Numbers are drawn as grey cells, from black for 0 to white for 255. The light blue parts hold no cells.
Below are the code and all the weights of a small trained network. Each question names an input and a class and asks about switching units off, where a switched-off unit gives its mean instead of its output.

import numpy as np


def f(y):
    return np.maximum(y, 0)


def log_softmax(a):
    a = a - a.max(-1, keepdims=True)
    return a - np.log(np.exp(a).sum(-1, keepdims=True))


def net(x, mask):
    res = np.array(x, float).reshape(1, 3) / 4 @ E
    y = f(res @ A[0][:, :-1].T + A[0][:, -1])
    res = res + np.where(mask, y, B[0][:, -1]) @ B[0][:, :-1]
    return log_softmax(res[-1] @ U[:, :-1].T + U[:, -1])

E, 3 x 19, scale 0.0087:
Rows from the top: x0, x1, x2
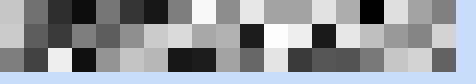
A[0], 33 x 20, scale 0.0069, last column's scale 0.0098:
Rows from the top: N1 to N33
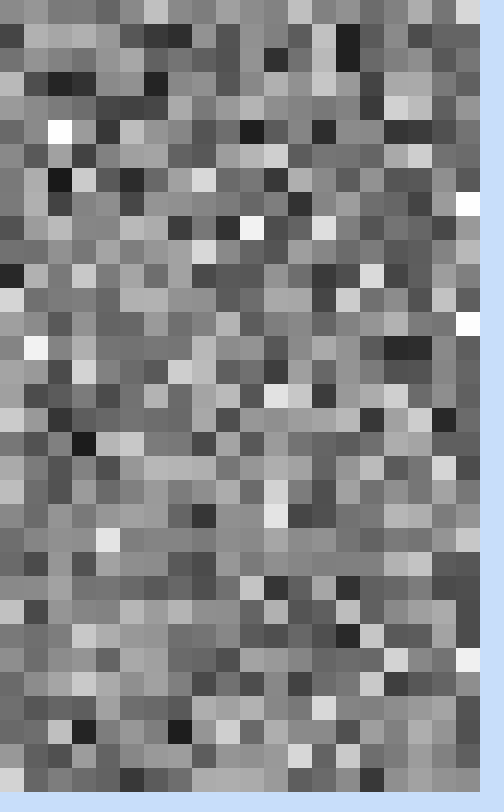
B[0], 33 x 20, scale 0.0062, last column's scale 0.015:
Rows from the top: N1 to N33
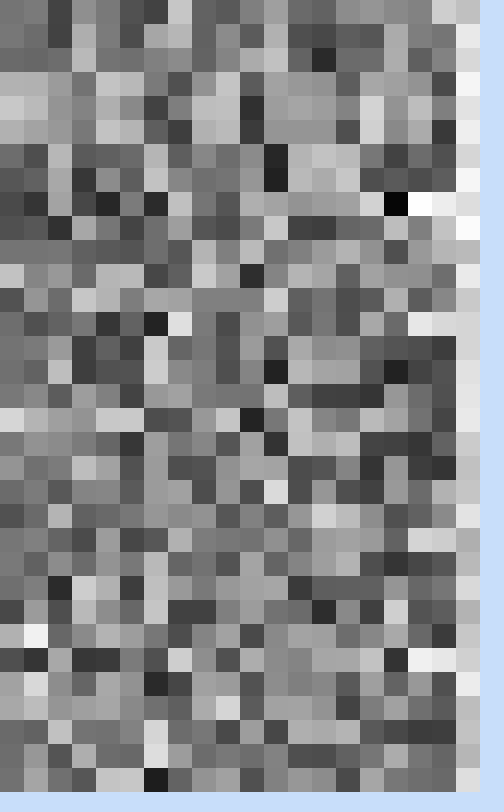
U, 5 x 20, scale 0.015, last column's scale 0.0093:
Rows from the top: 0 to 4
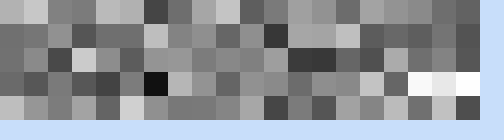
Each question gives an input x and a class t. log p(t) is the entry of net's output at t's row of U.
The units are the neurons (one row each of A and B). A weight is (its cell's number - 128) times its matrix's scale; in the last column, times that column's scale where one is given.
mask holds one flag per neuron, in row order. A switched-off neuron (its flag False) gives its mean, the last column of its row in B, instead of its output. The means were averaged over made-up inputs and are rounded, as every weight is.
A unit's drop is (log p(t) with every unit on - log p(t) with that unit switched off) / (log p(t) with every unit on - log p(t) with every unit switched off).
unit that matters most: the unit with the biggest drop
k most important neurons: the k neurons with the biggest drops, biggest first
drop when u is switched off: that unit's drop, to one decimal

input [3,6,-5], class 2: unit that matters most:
N13
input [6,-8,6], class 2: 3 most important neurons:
[N10, N25, N2]
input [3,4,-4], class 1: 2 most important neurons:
[N16, N8]
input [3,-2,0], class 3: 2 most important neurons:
[N6, N27]
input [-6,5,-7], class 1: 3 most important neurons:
[N16, N8, N18]
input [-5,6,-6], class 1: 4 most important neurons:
[N16, N8, N10, N2]
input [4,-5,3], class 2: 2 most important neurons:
[N10, N25]
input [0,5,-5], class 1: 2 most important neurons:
[N16, N8]
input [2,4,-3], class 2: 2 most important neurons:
[N20, N28]
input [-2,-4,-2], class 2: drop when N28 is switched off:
0.2
